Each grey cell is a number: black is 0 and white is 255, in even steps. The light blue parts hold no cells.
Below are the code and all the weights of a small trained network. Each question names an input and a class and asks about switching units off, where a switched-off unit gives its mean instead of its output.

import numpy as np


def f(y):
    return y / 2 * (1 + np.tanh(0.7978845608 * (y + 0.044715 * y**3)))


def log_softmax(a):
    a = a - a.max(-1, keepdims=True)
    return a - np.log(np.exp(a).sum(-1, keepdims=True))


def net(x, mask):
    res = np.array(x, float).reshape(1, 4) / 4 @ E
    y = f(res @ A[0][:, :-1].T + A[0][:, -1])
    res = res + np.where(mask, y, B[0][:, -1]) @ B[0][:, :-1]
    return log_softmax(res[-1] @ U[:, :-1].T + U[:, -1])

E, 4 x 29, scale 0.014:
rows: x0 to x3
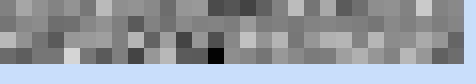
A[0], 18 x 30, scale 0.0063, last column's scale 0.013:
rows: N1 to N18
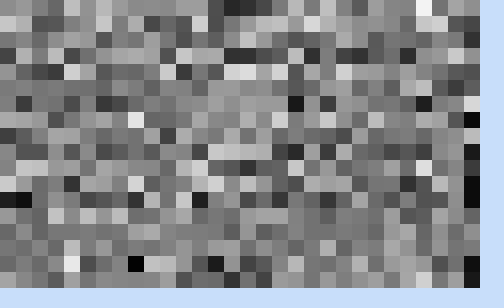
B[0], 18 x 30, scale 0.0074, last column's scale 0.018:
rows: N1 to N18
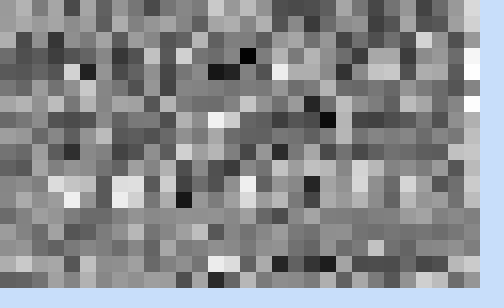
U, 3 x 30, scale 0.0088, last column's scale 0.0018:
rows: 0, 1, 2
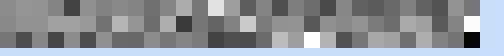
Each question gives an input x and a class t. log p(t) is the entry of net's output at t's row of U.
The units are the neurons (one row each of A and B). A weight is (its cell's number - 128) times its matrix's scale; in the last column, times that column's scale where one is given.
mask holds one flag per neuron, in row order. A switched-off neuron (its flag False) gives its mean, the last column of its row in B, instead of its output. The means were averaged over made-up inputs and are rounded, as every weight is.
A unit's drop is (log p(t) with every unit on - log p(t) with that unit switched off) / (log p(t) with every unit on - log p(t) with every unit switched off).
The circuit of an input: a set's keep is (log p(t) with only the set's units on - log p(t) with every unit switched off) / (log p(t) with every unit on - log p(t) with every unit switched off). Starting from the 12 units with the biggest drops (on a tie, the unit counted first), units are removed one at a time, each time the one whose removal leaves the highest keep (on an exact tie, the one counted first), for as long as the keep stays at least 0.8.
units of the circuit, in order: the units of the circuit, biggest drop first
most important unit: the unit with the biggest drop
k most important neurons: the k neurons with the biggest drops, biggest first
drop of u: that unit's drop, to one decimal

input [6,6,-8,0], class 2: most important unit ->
N4
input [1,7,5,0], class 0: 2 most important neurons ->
N12; N8
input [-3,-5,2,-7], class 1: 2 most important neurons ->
N12; N17
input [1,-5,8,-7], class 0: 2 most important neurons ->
N8; N5
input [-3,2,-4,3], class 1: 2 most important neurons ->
N13; N4
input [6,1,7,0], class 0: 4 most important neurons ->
N8; N12; N1; N13
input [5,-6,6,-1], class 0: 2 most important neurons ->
N8; N12
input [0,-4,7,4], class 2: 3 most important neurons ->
N5; N7; N12
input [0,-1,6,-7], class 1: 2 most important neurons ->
N12; N10
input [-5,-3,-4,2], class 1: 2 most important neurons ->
N13; N4
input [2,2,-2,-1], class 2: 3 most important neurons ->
N17; N2; N7
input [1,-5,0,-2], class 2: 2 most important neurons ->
N17; N2
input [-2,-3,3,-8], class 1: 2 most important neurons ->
N12; N17
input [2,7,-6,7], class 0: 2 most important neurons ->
N17; N12
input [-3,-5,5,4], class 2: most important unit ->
N5
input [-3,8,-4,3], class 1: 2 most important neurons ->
N13; N4
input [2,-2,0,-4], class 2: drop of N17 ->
0.3
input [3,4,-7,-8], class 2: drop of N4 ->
0.4
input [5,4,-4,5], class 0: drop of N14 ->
0.0
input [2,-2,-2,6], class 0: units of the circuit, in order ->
N17
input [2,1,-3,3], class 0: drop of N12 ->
0.1
